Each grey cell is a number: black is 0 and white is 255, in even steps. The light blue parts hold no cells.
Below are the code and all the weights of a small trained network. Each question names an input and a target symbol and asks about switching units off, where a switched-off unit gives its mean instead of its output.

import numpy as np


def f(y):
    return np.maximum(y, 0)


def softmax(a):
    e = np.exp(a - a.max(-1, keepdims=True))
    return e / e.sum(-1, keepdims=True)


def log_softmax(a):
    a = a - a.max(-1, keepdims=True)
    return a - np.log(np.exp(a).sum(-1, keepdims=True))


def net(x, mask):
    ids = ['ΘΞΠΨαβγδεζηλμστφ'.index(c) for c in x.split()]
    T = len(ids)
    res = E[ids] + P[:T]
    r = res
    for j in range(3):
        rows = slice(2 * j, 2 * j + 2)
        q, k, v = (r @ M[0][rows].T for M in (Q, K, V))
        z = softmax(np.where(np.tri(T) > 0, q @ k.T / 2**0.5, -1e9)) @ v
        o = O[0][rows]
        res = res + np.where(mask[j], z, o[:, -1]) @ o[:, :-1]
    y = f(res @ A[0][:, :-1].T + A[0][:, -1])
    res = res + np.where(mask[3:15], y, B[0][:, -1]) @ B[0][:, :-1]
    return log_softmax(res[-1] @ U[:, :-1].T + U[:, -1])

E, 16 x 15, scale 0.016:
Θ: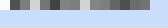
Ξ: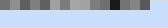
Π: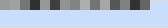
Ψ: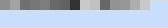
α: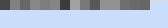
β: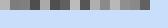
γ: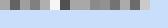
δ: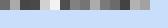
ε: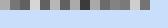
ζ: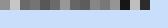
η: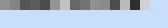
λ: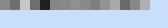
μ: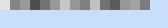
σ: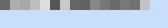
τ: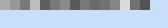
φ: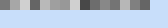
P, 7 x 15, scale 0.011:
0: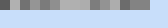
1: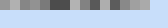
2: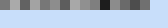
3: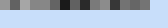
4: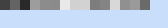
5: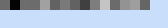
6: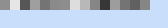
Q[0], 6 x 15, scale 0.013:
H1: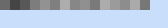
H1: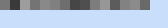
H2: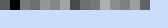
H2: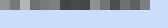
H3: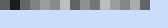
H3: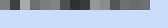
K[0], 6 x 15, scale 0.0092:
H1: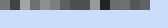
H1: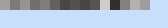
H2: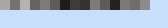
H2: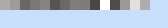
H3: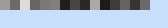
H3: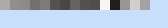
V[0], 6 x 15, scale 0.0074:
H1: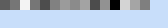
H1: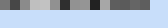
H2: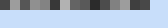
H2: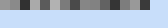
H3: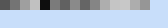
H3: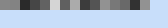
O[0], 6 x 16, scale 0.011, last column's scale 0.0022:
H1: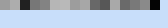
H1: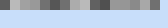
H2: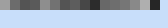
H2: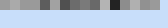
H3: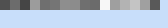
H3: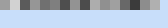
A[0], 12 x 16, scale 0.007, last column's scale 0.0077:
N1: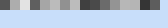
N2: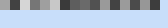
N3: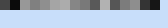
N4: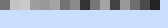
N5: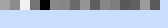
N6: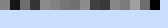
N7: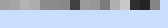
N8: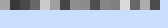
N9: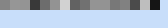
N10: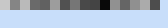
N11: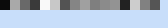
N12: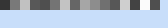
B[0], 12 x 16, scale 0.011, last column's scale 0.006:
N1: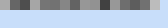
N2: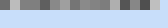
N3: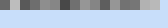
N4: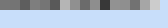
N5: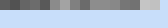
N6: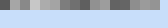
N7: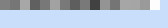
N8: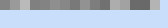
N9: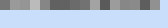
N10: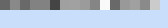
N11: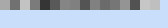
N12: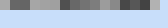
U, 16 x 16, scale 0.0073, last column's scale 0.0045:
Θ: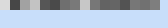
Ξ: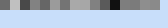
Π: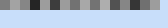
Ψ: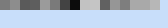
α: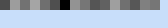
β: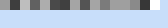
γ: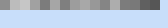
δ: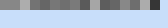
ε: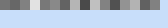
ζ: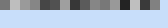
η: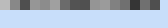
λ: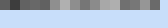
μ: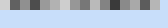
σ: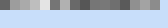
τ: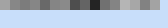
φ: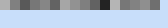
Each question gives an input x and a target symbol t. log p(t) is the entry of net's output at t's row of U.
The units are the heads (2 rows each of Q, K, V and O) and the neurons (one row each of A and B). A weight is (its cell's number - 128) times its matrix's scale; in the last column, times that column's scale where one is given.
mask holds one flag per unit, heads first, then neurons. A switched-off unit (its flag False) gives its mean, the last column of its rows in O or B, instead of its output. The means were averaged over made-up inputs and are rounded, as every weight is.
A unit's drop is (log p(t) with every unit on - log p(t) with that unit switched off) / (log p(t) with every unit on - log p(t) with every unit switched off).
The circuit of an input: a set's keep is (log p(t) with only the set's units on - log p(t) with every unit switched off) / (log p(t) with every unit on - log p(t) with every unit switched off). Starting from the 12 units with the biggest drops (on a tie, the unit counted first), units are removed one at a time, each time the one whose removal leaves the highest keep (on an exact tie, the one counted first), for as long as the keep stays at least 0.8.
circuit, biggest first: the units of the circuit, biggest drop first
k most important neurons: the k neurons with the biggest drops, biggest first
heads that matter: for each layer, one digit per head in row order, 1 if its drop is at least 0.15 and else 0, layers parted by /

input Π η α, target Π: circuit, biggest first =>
[N10; H3; H2]
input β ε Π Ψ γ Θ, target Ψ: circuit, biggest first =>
[N3; H3]
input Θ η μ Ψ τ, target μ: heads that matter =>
101
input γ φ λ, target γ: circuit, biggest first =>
[H2]
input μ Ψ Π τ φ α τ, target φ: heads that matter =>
110
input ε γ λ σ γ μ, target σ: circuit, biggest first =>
[N6; H2; H3]
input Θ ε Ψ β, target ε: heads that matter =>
011
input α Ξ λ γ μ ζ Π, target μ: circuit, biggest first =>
[H1; H3]
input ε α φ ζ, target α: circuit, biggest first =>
[H1; H3]
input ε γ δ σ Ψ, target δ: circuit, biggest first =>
[H3; H1; H2; N5]
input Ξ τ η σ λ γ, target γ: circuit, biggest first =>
[N8; N2]
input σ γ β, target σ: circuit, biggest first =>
[N6; H3; H2]
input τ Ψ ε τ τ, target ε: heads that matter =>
111
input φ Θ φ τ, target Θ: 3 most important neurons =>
[N1; N12; N3]
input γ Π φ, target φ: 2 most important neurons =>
[N1; N4]
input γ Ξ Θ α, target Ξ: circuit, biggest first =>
[H1; H2]
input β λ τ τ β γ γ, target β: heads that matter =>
110
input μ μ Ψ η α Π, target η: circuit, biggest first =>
[H3; H1]
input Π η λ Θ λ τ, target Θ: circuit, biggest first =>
[H1; H3; N1]
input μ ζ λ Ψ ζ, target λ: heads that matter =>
011
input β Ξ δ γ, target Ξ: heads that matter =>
111
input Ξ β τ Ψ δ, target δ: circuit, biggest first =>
[N11]
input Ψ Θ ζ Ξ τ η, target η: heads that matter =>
000
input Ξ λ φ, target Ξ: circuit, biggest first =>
[H2; H1]
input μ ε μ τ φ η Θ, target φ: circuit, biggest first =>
[H2]
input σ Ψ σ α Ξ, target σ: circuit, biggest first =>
[N6; H2; H3]
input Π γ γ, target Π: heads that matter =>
011
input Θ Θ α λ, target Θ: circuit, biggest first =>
[H3; N12]
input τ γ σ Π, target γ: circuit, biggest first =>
[H2; H1]
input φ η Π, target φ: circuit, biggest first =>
[H2; H1]
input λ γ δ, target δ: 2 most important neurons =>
[N11; N10]
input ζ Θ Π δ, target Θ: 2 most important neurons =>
[N11; N1]
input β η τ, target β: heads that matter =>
110
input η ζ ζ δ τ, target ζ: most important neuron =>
[N2]
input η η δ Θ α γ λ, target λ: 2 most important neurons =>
[N5; N10]
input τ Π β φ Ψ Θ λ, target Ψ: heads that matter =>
101
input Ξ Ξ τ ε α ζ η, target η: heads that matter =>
000
